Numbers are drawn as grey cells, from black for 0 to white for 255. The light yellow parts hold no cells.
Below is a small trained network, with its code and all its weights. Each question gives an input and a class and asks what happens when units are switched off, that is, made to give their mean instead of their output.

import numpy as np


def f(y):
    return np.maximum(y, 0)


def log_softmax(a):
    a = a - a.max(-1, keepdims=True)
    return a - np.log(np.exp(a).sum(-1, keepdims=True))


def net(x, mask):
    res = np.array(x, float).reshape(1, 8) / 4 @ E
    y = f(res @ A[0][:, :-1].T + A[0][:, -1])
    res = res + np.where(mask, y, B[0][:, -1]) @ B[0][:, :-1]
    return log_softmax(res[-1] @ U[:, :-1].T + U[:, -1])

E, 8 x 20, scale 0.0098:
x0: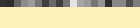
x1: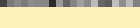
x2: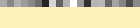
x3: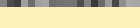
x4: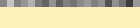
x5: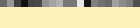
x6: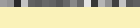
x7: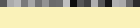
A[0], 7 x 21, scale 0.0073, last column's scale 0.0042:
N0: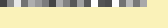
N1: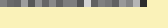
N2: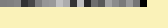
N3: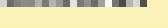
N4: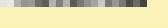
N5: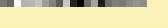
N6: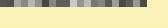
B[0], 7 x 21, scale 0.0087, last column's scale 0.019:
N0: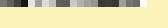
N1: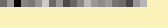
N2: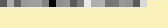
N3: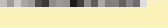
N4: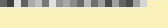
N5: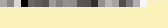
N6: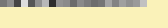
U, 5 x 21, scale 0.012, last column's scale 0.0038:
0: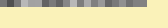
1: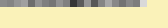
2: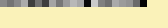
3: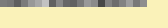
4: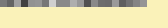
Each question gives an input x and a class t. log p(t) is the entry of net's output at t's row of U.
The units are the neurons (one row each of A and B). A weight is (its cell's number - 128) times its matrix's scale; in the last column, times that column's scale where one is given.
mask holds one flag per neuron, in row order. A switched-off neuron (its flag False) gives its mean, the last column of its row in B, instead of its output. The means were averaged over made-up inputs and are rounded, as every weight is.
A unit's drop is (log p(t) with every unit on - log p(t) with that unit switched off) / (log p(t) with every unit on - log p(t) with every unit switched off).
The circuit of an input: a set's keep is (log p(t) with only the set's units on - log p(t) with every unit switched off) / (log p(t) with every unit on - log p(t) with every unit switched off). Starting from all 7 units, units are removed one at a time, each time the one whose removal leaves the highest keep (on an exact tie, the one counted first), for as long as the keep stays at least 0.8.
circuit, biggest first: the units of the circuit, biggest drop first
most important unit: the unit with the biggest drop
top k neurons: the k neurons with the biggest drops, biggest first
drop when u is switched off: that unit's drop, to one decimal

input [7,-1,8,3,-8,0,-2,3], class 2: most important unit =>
N2
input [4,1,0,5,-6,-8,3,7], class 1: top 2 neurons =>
[N0 N5]
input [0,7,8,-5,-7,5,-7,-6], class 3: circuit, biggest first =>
[N2 N5]
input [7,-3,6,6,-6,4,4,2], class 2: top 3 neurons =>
[N0 N2 N4]
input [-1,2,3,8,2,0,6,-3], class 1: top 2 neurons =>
[N0 N3]
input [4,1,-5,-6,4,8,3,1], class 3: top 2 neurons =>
[N5 N4]
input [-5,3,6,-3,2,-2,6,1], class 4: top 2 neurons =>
[N2 N4]
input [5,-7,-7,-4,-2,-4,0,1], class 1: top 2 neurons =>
[N0 N2]
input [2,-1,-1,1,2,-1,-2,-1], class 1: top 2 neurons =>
[N0 N4]
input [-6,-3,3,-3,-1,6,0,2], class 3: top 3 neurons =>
[N2 N5 N3]
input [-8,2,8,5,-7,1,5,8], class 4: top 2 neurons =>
[N3 N6]
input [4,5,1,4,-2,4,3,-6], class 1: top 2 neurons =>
[N0 N3]
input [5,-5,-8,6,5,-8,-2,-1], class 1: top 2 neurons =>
[N0 N5]
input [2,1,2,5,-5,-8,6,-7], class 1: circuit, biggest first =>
[N3]
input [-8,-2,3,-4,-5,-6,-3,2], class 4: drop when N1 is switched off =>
0.0
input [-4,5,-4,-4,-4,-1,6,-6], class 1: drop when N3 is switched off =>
0.1
